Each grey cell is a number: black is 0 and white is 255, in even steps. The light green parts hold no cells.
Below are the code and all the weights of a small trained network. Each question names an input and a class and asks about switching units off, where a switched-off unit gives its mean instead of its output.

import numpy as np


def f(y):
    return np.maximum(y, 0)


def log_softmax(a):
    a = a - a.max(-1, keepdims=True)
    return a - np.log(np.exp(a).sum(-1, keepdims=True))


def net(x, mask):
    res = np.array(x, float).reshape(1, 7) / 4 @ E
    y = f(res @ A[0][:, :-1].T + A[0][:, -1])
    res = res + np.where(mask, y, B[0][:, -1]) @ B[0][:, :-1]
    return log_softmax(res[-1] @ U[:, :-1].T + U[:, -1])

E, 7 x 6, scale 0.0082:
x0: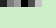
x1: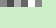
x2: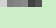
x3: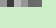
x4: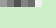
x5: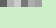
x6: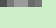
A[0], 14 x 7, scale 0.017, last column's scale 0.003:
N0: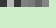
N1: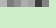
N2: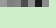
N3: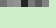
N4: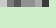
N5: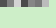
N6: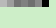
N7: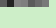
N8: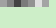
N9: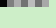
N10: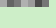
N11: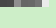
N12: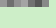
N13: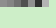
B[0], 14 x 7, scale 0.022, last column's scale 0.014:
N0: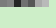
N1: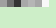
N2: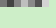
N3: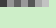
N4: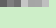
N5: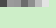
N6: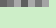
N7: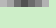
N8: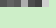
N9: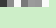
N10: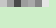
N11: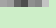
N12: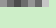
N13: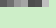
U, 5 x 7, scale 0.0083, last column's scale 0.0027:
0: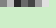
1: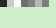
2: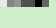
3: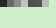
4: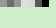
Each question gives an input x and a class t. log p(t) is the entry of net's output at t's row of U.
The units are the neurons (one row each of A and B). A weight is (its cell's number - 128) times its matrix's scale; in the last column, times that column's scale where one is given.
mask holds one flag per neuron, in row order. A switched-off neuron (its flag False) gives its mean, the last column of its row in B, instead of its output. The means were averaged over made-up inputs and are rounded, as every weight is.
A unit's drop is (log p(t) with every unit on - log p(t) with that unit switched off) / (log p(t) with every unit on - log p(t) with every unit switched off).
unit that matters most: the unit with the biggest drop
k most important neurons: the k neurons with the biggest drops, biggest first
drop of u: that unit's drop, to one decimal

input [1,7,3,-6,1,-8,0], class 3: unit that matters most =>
N1
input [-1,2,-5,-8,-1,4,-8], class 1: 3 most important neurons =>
[N9 N2 N1]
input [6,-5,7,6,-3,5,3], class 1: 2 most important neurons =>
[N5 N1]
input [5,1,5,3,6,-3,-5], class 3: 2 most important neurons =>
[N8 N10]
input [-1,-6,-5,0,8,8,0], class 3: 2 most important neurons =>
[N8 N10]
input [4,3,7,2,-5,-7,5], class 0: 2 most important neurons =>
[N3 N7]
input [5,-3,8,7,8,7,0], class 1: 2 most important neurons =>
[N1 N10]
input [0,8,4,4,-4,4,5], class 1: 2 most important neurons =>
[N9 N5]
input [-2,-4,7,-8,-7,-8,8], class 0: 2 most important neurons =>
[N0 N9]
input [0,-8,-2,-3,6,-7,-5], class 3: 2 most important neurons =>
[N8 N10]
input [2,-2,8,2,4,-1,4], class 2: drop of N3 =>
0.2
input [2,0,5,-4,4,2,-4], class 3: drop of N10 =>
0.1
